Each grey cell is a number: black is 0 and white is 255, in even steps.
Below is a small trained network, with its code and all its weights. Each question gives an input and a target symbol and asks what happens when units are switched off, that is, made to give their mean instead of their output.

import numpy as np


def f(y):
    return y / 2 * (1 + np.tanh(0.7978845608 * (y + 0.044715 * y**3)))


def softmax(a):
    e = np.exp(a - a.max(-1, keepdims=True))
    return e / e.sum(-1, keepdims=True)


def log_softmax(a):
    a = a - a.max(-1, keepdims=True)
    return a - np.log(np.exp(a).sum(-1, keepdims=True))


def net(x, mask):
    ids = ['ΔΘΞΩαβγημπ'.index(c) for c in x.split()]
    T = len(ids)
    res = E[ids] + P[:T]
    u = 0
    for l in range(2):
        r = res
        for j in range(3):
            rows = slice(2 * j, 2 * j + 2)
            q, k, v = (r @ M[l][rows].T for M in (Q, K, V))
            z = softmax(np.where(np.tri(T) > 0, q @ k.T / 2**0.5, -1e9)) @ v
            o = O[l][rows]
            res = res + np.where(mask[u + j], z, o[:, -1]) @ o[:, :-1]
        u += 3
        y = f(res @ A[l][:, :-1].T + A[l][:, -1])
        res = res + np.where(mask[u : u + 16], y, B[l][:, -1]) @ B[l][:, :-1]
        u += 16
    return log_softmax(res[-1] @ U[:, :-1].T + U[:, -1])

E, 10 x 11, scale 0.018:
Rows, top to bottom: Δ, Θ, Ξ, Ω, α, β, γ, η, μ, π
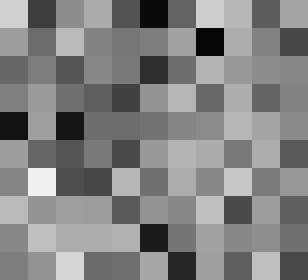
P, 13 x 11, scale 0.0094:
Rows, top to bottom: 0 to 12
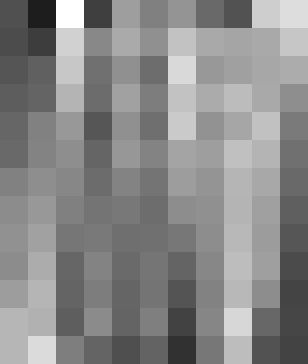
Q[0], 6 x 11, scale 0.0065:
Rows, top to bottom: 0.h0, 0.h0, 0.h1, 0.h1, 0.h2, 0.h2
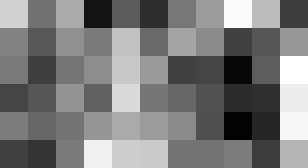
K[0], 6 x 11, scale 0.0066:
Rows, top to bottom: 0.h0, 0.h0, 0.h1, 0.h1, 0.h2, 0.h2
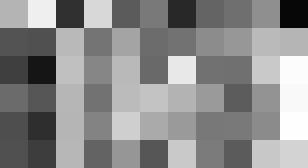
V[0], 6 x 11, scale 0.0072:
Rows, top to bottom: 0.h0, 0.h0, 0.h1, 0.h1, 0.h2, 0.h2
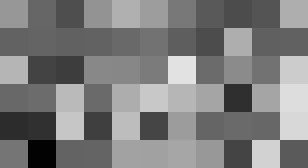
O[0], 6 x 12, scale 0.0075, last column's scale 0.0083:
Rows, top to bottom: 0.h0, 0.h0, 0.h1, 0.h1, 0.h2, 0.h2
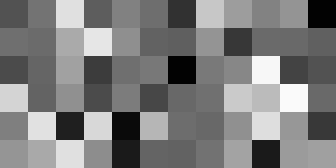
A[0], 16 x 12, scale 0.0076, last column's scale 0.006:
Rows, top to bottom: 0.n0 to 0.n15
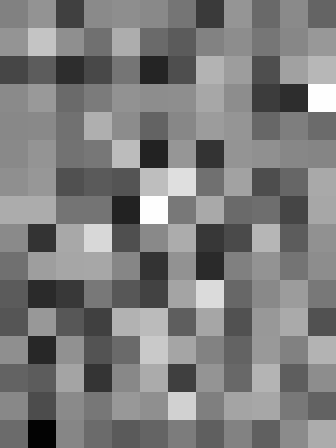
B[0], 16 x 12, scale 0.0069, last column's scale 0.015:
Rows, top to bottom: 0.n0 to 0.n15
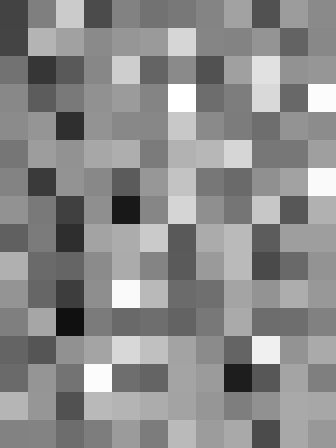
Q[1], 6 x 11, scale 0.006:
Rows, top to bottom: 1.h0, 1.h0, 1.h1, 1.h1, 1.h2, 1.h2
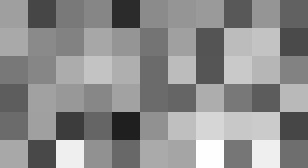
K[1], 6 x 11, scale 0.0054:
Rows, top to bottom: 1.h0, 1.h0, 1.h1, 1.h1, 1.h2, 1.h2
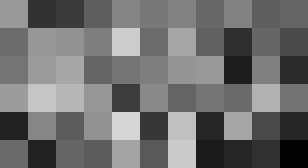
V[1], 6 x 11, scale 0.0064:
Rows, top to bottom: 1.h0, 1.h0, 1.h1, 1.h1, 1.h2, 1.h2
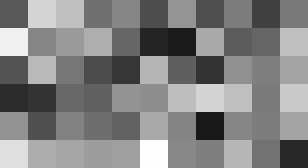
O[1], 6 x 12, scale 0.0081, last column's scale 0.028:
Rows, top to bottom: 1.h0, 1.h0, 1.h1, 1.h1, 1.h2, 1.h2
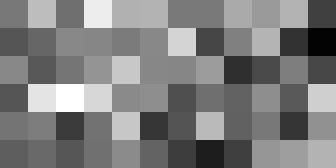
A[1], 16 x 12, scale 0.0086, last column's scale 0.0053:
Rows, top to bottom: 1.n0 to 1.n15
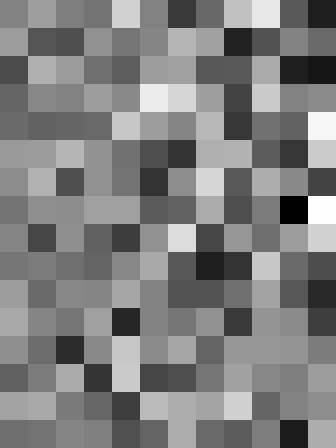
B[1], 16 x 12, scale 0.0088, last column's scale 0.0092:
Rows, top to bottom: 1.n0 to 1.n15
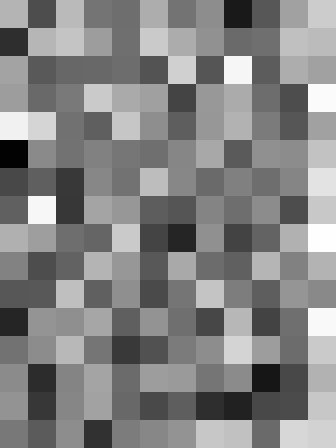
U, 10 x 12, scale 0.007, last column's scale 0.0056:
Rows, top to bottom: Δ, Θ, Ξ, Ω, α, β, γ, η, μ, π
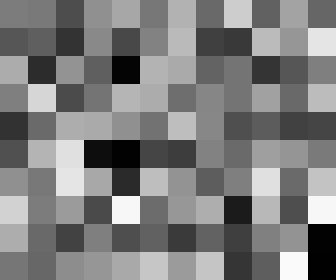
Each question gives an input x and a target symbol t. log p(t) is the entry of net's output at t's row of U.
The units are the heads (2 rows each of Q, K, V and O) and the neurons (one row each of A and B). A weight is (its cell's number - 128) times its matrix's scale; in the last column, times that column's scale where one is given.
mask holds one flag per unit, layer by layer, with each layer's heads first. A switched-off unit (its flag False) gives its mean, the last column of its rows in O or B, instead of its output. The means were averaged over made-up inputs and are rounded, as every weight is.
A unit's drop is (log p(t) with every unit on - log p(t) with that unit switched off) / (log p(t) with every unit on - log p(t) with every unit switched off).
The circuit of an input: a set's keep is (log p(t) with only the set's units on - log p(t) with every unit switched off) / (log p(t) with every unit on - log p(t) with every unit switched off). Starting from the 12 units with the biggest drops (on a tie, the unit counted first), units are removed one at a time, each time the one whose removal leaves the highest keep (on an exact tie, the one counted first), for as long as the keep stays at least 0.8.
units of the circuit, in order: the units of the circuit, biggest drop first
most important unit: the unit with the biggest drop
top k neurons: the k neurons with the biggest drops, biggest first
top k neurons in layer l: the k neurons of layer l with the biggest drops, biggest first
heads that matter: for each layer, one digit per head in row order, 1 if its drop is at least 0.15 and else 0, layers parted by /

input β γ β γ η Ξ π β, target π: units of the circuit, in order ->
(0.h1; 1.n1; 0.n6)
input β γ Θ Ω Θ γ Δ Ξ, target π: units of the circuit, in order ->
(1.n0; 1.h0; 0.n2)
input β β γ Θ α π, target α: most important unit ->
0.h1
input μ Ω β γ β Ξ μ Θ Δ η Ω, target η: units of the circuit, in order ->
(0.h2; 1.n11)
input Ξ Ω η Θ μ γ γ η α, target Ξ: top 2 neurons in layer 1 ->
(1.n13; 1.n0)
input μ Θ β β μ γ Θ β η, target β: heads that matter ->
001 / 110
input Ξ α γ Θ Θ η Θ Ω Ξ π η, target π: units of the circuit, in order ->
(0.h1; 1.n1)
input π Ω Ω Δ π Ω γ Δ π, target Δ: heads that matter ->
010 / 000
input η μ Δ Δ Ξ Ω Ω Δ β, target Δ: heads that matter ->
010 / 010
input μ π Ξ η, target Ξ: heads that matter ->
001 / 001
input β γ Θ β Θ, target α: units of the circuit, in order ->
(1.n5; 1.h1; 0.n9; 0.h0)
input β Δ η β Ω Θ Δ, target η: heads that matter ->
011 / 110
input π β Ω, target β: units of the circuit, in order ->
(0.h1; 0.n3)
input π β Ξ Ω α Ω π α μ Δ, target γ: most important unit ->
0.h1
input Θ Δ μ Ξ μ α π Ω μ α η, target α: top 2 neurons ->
(0.n2; 1.n14)
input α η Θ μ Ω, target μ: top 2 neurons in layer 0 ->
(0.n1; 0.n7)
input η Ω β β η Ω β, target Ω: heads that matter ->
000 / 001
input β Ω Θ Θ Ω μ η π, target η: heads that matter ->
011 / 000
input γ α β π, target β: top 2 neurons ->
(0.n10; 0.n2)
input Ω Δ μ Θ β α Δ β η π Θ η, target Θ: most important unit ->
1.h1
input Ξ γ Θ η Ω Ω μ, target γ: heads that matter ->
000 / 101
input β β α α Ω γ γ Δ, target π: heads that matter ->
000 / 100
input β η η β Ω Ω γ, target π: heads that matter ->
010 / 110
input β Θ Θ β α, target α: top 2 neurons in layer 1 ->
(1.n13; 1.n5)
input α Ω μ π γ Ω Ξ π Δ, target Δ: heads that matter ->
001 / 000
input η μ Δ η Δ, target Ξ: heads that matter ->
110 / 000
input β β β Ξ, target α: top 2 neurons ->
(1.n13; 1.n5)
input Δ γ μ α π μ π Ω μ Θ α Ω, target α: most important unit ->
1.h0
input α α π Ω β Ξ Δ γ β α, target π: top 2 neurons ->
(0.n2; 0.n7)
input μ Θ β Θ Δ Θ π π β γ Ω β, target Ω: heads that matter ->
011 / 100
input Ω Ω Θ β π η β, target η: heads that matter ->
011 / 000
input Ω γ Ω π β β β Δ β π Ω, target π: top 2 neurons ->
(0.n6; 1.n1)
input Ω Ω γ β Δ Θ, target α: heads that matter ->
110 / 010
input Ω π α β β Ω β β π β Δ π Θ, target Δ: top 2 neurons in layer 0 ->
(0.n3; 0.n5)
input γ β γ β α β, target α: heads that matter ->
001 / 011
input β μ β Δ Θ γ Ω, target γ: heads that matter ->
001 / 111
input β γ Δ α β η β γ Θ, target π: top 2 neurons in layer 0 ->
(0.n8; 0.n1)
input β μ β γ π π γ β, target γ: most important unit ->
1.h1
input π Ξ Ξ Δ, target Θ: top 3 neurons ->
(0.n12; 1.n3; 1.n8)
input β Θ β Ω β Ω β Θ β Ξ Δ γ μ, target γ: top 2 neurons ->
(0.n3; 1.n8)
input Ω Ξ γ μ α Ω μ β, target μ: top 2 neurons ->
(1.n8; 0.n7)
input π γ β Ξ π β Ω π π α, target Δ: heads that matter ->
011 / 000
